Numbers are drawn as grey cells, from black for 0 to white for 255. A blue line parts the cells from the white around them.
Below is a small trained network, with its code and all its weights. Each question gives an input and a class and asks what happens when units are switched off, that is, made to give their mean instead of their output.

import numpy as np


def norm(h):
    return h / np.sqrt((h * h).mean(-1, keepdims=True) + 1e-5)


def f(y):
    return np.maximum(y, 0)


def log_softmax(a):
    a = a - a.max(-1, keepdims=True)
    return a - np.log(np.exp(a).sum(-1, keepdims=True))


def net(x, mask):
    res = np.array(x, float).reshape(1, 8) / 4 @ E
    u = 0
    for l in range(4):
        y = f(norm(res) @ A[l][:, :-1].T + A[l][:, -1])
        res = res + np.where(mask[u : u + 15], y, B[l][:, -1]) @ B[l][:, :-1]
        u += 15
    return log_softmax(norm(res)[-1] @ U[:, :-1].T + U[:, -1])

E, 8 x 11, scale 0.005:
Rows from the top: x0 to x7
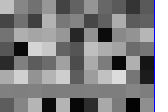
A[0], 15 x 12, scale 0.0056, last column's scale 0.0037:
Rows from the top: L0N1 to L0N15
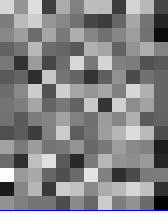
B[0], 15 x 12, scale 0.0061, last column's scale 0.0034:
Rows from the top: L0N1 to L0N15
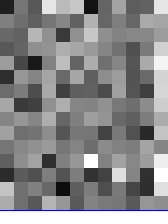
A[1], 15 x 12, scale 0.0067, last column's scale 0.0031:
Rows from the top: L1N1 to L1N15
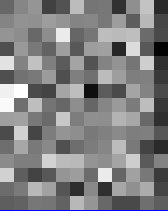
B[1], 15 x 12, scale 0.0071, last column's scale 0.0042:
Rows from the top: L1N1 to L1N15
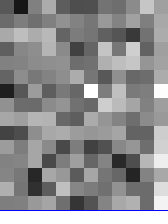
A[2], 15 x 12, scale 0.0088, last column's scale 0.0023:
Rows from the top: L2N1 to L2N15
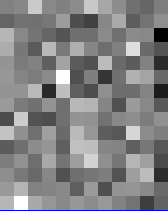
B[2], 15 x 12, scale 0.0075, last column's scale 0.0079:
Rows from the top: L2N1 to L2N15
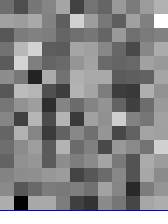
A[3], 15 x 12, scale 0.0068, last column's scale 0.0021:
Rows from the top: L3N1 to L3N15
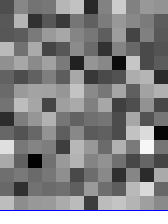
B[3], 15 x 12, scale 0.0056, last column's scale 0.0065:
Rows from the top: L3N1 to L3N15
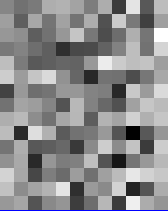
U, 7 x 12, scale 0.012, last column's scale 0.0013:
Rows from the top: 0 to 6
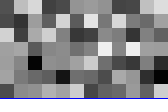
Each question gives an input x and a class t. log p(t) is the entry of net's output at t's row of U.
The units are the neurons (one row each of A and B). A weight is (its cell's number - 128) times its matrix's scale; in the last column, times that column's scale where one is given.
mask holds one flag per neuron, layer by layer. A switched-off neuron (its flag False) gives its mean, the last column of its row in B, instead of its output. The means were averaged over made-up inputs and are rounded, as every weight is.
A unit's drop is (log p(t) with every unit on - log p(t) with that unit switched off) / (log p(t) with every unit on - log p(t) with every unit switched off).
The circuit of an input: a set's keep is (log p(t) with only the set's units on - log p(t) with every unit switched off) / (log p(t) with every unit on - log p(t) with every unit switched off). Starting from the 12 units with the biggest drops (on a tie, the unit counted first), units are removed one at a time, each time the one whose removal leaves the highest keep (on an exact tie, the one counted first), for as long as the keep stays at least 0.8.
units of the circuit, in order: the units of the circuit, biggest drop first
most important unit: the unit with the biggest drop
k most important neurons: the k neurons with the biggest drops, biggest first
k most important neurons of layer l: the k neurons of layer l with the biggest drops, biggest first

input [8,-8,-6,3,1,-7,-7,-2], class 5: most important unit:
L0N13
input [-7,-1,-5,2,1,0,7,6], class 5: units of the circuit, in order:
(L0N14 L0N7)
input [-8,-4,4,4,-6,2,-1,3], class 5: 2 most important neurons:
(L0N7 L0N14)
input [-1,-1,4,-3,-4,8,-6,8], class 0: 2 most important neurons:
(L2N7 L2N5)
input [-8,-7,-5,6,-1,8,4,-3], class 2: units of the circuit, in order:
(L2N15 L1N3)
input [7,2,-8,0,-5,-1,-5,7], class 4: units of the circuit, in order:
(L0N5 L3N12)
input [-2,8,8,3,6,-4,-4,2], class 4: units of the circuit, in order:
(L1N14 L2N6)
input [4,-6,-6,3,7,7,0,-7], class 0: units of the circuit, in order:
(L1N12 L2N8)
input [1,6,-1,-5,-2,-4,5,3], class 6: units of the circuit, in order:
(L0N6 L3N1)
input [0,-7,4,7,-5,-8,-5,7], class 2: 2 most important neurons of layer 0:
(L0N8 L0N1)
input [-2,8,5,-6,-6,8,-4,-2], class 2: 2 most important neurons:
(L2N15 L1N3)
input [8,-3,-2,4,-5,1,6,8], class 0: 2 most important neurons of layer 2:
(L2N7 L2N5)
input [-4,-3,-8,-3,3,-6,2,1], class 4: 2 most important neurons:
(L0N5 L1N13)
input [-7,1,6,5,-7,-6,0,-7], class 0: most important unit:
L2N4
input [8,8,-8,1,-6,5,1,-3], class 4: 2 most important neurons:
(L3N12 L0N5)
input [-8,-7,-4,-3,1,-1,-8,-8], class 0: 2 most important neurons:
(L2N4 L0N13)
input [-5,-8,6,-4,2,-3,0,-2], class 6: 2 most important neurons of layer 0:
(L0N1 L0N5)
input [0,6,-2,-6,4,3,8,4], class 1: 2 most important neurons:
(L1N7 L2N9)
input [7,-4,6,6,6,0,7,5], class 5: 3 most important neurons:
(L0N13 L1N7 L0N5)
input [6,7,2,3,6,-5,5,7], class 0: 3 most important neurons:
(L0N13 L0N7 L0N1)
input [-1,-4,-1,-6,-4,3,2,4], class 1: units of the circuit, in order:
(L1N7)
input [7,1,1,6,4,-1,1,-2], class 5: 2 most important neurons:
(L0N13 L1N7)
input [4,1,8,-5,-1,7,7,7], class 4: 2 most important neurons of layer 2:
(L2N6 L2N14)
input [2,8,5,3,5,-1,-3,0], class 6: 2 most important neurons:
(L0N6 L1N7)
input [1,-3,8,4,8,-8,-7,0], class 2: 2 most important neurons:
(L3N10 L1N1)
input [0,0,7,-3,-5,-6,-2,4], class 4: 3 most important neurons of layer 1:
(L1N14 L1N15 L1N11)
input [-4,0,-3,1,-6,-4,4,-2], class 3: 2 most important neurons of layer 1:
(L1N8 L1N5)
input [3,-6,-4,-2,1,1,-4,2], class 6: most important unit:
L0N1
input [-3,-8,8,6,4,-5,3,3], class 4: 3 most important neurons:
(L2N6 L1N14 L1N7)
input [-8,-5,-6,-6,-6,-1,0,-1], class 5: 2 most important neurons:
(L0N14 L0N7)
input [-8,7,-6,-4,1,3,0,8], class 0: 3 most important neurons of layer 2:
(L2N7 L2N5 L2N2)
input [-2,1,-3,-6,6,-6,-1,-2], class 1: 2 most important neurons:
(L1N7 L3N14)
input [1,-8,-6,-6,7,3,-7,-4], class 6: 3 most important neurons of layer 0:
(L0N1 L0N13 L0N7)
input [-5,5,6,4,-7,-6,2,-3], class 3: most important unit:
L3N11
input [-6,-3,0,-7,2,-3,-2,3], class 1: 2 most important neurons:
(L1N7 L2N9)
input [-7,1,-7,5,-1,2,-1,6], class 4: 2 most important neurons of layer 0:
(L0N5 L0N13)
